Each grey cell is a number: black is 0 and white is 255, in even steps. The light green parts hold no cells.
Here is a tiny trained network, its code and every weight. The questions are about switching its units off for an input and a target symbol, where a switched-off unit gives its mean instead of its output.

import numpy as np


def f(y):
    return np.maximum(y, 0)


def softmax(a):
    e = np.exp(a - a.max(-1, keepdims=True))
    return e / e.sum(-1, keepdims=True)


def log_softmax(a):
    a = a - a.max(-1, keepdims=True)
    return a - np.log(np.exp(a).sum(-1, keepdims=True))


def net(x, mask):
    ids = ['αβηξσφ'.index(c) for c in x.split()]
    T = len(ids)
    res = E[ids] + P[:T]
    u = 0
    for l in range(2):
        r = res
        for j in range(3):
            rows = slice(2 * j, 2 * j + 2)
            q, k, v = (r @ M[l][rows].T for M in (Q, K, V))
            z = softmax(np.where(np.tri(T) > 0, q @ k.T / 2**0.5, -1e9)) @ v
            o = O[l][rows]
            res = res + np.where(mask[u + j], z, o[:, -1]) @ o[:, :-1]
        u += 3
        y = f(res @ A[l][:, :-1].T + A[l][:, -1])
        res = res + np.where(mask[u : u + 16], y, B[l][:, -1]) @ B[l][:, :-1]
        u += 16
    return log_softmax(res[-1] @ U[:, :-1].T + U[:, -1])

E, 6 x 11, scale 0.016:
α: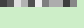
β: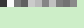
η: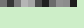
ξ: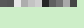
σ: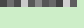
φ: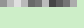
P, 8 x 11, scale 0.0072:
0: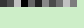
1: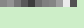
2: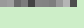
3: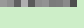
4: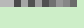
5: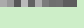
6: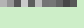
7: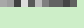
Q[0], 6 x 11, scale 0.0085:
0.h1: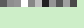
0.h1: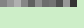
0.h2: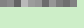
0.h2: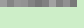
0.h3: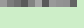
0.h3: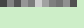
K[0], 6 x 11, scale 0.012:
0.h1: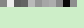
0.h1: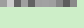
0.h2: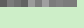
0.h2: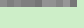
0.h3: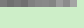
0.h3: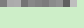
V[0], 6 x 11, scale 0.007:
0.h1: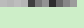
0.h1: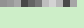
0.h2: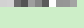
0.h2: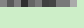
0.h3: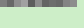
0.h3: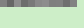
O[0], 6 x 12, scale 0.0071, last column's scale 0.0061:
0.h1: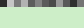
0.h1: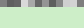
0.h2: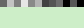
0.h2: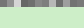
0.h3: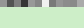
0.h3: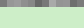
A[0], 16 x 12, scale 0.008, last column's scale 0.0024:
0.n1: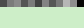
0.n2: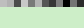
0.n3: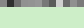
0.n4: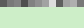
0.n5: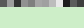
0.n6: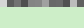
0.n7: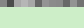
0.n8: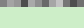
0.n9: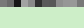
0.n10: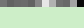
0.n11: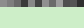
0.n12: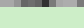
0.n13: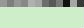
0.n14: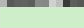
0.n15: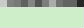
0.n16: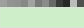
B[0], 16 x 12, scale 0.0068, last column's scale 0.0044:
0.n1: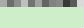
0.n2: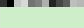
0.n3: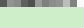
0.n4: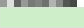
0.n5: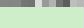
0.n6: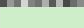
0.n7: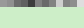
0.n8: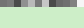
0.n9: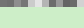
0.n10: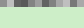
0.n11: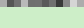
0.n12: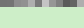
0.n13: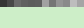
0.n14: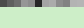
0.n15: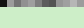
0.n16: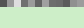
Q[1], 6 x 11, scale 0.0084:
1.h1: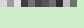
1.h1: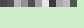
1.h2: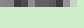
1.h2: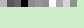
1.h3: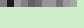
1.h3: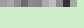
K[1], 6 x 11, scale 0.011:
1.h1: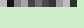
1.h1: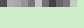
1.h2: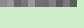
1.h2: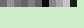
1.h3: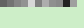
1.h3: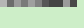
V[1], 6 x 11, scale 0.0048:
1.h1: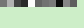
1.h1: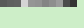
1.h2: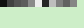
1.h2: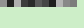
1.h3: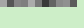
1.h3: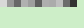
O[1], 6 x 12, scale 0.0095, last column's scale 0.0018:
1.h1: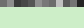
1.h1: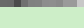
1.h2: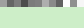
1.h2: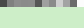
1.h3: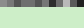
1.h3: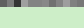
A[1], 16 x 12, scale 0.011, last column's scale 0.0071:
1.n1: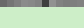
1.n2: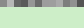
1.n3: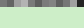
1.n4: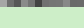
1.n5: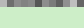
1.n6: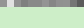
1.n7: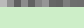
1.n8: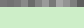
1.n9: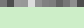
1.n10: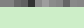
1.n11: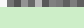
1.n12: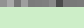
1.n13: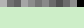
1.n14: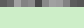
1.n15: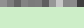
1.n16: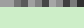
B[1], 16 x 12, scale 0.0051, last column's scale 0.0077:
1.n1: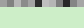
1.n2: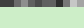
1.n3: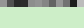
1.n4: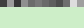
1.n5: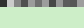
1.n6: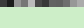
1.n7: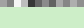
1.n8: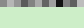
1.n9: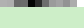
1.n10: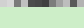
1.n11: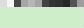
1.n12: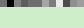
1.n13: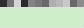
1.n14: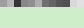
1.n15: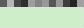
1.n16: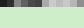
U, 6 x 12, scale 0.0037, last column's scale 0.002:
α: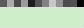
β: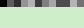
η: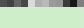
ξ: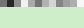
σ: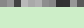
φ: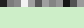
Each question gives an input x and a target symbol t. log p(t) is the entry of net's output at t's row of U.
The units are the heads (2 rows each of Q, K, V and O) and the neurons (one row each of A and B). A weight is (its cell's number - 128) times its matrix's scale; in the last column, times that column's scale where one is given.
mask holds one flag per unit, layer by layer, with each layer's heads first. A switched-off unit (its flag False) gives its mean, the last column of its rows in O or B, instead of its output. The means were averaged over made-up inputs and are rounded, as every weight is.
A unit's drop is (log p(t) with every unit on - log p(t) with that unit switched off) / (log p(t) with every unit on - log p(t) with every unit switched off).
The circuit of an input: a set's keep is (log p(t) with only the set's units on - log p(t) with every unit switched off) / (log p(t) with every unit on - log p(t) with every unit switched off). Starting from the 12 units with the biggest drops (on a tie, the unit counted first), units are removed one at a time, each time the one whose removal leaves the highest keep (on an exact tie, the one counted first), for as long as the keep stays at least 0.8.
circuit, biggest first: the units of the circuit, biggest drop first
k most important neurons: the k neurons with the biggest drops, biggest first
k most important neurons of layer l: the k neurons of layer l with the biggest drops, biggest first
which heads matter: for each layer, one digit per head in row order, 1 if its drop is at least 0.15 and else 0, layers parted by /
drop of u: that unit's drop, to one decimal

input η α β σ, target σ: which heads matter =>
010 / 110
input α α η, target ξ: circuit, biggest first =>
(1.h1; 0.h1)
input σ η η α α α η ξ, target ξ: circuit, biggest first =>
(1.h1; 1.h2)
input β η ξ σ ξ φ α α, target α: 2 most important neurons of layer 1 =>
(1.n10; 1.n15)
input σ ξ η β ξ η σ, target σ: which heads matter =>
011 / 110
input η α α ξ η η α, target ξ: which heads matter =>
000 / 100
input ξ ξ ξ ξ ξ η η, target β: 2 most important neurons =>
(0.n14; 1.n4)
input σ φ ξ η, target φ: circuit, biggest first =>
(0.h1; 1.h2)
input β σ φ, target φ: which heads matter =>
100 / 010
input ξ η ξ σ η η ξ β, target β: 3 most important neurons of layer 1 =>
(1.n2; 1.n6; 1.n16)
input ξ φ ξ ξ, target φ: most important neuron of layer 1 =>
(1.n1)
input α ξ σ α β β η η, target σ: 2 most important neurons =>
(1.n11; 0.n2)
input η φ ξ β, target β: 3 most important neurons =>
(1.n2; 1.n6; 0.n4)
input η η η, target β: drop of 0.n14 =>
0.2
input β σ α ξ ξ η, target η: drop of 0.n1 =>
0.0
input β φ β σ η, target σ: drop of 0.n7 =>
0.1
